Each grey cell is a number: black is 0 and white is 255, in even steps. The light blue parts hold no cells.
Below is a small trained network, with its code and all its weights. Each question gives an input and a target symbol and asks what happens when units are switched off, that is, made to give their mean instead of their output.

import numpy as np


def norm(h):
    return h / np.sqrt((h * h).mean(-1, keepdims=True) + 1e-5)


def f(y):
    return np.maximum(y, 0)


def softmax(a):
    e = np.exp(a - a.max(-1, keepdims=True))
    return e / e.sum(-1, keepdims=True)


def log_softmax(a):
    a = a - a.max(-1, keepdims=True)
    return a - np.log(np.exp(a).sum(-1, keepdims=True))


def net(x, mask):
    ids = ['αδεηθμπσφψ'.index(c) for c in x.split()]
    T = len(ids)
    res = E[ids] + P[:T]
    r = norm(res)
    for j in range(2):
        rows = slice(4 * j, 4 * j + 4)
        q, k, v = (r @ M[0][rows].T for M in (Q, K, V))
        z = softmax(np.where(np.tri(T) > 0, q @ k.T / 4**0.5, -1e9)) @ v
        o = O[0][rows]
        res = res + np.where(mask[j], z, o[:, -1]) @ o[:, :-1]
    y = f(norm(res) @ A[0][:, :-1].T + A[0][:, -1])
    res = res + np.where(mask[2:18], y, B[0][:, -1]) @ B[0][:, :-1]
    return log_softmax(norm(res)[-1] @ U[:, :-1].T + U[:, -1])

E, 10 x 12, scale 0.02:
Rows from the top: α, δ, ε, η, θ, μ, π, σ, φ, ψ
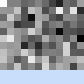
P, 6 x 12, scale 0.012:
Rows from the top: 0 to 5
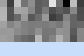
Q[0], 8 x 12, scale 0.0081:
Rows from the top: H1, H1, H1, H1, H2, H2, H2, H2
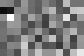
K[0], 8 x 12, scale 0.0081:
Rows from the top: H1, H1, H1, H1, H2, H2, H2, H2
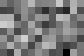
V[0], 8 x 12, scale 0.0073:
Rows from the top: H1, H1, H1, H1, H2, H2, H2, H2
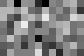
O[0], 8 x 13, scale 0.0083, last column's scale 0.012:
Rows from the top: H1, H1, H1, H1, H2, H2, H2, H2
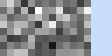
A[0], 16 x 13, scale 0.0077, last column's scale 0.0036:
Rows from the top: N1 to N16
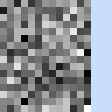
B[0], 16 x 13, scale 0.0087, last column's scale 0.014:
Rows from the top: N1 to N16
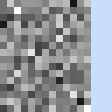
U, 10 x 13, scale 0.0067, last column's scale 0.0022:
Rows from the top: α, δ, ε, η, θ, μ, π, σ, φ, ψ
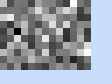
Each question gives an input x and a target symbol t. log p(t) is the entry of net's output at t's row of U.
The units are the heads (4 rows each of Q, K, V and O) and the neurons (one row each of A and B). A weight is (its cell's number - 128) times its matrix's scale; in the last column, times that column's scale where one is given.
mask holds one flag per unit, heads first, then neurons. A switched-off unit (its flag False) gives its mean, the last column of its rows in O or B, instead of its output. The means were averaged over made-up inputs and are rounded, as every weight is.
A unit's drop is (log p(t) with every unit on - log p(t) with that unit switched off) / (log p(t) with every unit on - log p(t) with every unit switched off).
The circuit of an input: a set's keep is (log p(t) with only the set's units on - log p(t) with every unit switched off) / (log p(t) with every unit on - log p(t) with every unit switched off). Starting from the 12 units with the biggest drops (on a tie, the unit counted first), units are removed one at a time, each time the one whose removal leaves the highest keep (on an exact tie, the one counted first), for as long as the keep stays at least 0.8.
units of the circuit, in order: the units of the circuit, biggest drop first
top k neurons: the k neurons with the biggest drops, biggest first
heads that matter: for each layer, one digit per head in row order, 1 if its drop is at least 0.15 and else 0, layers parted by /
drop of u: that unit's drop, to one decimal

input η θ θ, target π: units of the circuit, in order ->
(H2)
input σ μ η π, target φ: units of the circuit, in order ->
(H1 N12)
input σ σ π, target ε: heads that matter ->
10
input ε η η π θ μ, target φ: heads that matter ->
11
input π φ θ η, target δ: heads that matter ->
10
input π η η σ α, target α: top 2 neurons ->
(N1 N14)
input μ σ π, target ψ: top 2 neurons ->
(N3 N6)
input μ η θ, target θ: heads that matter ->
11
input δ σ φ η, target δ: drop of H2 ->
-0.1
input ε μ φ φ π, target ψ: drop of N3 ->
0.2
